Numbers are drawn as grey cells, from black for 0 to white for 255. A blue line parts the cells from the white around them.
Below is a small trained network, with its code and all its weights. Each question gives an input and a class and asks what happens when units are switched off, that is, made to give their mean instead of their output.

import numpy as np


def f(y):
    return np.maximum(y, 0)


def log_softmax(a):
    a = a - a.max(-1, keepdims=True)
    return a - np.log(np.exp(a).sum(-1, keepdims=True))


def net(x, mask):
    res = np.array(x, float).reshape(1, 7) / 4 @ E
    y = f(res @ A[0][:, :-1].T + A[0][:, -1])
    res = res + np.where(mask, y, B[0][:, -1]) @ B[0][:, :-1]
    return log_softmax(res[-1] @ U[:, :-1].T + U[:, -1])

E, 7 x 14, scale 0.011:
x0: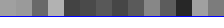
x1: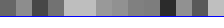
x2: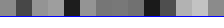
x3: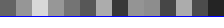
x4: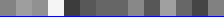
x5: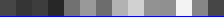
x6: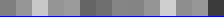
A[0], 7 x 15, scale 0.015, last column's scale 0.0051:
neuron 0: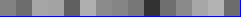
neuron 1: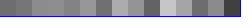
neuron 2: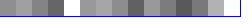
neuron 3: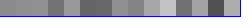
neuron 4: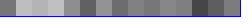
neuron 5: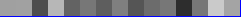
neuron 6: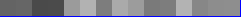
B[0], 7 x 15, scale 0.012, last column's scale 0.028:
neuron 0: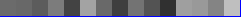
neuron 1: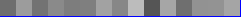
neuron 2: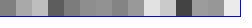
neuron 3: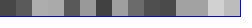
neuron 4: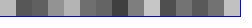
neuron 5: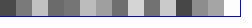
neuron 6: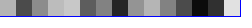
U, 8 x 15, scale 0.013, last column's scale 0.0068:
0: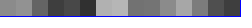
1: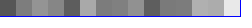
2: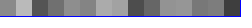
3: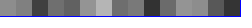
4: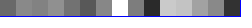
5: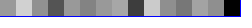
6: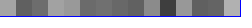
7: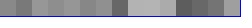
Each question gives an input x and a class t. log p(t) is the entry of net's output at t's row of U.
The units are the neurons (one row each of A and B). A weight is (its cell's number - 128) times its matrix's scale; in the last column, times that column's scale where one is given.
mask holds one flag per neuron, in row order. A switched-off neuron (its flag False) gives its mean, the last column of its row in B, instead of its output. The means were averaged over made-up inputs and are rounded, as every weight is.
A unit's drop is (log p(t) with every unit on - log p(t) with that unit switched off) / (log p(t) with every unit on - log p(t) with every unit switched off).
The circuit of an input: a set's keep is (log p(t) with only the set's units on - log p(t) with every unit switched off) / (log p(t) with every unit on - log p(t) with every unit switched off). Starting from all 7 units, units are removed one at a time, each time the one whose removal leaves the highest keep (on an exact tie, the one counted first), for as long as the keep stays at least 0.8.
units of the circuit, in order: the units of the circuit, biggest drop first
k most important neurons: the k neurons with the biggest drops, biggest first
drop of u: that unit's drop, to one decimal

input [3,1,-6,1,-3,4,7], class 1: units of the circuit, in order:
neuron 3
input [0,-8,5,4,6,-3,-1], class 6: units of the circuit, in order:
neuron 4; neuron 2
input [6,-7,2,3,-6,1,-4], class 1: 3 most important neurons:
neuron 6; neuron 4; neuron 2
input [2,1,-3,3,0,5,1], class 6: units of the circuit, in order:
neuron 5; neuron 2
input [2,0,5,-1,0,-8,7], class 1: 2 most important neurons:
neuron 6; neuron 0
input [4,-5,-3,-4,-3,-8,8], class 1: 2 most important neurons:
neuron 3; neuron 6
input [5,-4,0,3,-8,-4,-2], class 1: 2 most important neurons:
neuron 6; neuron 4
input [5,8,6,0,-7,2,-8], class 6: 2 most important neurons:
neuron 0; neuron 6
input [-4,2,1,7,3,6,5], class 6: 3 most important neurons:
neuron 5; neuron 2; neuron 4
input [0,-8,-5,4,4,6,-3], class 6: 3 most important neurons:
neuron 5; neuron 2; neuron 4
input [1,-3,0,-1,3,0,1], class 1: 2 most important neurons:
neuron 6; neuron 2
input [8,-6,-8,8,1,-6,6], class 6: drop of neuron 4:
0.9
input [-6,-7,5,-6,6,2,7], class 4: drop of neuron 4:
0.1
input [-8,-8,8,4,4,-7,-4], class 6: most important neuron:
neuron 4
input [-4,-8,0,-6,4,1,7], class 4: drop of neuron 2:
0.0
